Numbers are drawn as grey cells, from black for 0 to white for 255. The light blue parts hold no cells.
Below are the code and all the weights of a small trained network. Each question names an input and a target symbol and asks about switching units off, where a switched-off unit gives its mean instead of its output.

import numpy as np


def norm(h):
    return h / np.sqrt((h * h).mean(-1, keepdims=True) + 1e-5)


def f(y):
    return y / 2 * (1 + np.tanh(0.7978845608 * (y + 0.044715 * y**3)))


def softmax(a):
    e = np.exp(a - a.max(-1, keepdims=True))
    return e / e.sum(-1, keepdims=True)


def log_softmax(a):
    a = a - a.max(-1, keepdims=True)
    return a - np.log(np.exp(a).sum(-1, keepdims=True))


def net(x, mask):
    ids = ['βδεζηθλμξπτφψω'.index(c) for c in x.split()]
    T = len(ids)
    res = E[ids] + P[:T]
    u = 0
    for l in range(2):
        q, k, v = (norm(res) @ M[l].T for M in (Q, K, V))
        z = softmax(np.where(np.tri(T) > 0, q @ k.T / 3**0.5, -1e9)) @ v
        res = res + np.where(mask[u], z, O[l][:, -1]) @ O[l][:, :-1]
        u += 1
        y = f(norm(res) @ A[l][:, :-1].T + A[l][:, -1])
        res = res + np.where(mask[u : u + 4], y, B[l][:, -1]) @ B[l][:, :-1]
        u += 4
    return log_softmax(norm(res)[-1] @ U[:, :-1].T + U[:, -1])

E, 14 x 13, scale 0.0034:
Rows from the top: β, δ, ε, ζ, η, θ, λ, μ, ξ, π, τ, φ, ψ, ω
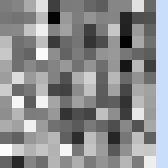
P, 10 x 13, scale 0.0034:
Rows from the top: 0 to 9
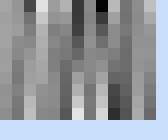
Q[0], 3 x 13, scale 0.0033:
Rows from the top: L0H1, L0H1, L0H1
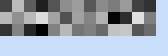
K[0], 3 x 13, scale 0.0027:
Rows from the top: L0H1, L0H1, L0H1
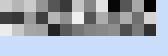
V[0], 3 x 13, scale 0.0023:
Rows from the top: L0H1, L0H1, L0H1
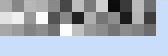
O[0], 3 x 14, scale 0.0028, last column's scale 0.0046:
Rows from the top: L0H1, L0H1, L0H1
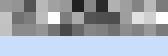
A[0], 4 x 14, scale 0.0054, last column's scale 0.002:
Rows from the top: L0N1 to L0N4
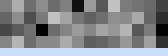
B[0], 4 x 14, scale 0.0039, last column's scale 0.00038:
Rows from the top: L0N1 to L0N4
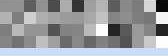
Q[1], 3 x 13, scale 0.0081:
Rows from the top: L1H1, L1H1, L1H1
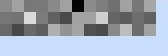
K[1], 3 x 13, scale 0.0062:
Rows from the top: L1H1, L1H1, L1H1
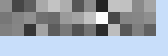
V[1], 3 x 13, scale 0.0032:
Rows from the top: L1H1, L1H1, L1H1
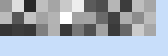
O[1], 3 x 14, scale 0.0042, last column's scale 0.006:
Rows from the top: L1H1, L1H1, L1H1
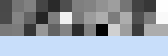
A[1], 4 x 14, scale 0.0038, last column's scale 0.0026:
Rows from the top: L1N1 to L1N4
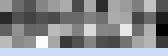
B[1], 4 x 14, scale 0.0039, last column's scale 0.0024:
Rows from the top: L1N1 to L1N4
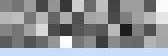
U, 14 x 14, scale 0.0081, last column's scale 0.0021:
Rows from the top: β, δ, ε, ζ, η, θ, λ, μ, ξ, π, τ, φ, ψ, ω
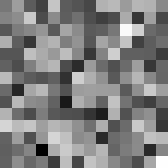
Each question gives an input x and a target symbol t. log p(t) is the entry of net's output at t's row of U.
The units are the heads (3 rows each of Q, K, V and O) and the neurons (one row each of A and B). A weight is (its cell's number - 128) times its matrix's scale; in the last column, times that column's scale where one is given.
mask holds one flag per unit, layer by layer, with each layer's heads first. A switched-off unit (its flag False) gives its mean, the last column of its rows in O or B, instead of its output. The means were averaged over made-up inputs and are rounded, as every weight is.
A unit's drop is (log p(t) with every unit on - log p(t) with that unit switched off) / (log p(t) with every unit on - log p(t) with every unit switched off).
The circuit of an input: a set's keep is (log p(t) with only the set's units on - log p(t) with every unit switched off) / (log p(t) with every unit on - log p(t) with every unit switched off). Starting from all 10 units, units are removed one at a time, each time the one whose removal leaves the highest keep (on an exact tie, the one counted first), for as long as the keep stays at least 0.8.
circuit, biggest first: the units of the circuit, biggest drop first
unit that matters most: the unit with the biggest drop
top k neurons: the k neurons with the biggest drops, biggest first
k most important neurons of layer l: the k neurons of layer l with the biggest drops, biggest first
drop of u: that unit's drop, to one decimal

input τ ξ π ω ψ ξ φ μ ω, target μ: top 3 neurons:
[L1N3, L0N3, L1N2]
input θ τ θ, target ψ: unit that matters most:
L0H1
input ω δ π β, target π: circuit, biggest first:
[L1H1, L0H1, L1N4]
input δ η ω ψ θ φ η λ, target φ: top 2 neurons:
[L1N4, L0N1]
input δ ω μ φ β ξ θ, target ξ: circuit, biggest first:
[L0H1, L1H1, L0N3]
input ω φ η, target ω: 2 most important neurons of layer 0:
[L0N1, L0N2]
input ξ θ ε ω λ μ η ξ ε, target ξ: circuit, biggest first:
[L1H1, L0H1]
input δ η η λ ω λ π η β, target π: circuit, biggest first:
[L1H1, L1N1]
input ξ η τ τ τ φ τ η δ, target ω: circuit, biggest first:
[L0H1, L1N2, L1H1]
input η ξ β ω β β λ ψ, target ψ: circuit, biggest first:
[L1H1, L1N2]
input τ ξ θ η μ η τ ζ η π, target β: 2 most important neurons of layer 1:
[L1N1, L1N3]
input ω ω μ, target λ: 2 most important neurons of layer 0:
[L0N3, L0N4]
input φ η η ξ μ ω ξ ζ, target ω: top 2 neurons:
[L0N1, L1N2]
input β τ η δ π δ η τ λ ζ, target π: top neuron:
[L1N1]
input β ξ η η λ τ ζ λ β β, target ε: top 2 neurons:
[L1N1, L1N3]
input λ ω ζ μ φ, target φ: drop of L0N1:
0.0
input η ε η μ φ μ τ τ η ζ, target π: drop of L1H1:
0.1
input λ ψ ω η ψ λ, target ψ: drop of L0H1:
0.4
